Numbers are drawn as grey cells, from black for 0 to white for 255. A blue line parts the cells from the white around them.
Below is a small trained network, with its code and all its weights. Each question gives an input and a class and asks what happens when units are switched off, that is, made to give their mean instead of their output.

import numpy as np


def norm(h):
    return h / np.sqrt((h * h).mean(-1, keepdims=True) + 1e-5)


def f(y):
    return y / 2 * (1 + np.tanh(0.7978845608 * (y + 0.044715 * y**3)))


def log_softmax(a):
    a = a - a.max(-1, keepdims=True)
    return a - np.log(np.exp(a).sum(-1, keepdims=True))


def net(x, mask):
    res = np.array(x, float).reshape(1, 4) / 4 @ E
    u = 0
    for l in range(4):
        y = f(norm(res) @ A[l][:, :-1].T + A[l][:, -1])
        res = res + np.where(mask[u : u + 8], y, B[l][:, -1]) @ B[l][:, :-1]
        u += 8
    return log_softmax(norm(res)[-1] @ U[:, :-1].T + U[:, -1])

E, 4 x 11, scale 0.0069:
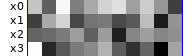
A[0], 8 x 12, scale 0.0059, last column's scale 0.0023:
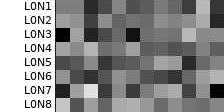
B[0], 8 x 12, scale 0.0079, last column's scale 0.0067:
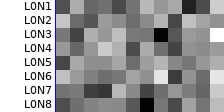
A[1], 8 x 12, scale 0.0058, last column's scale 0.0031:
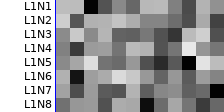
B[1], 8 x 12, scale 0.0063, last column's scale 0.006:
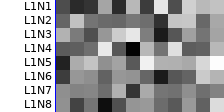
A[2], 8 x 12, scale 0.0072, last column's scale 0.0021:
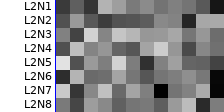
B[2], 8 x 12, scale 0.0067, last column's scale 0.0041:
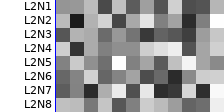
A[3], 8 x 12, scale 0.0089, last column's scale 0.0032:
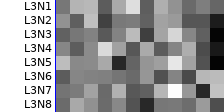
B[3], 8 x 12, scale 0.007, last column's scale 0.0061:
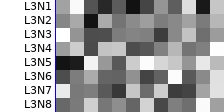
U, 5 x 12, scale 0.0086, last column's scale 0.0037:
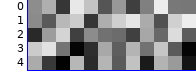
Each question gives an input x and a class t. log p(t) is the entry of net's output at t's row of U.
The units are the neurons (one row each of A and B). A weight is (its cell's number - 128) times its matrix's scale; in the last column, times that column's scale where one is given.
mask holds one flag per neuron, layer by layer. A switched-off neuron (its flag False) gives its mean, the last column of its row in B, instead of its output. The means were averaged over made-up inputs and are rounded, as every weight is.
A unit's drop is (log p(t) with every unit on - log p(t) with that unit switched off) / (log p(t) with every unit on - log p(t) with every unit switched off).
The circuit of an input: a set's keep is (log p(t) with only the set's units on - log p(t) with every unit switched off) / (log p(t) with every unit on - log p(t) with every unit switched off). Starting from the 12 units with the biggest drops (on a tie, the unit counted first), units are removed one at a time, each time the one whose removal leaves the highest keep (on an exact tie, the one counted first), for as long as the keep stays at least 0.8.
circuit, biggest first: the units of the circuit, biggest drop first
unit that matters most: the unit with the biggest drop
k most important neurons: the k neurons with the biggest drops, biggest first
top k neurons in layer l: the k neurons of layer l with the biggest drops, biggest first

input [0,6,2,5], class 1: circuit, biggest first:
[L2N2]
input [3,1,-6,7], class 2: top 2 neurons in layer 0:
[L0N2 L0N3]
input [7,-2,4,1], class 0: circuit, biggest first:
[L2N7 L1N5]
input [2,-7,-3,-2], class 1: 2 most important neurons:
[L0N3 L3N5]
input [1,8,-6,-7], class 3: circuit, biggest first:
[L0N7 L3N7]
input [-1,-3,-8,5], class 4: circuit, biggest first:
[L0N3 L1N1]
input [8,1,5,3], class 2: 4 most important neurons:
[L1N6 L0N6 L2N3 L0N2]
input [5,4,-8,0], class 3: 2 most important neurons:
[L0N3 L3N1]
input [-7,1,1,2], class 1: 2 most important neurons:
[L0N1 L1N5]
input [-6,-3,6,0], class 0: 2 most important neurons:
[L0N3 L2N7]
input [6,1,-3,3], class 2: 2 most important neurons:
[L1N6 L0N6]
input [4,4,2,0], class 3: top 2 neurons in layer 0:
[L0N3 L0N7]
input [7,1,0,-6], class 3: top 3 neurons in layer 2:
[L2N2 L2N3 L2N7]
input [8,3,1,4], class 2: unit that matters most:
L1N6
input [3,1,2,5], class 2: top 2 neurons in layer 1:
[L1N5 L1N6]
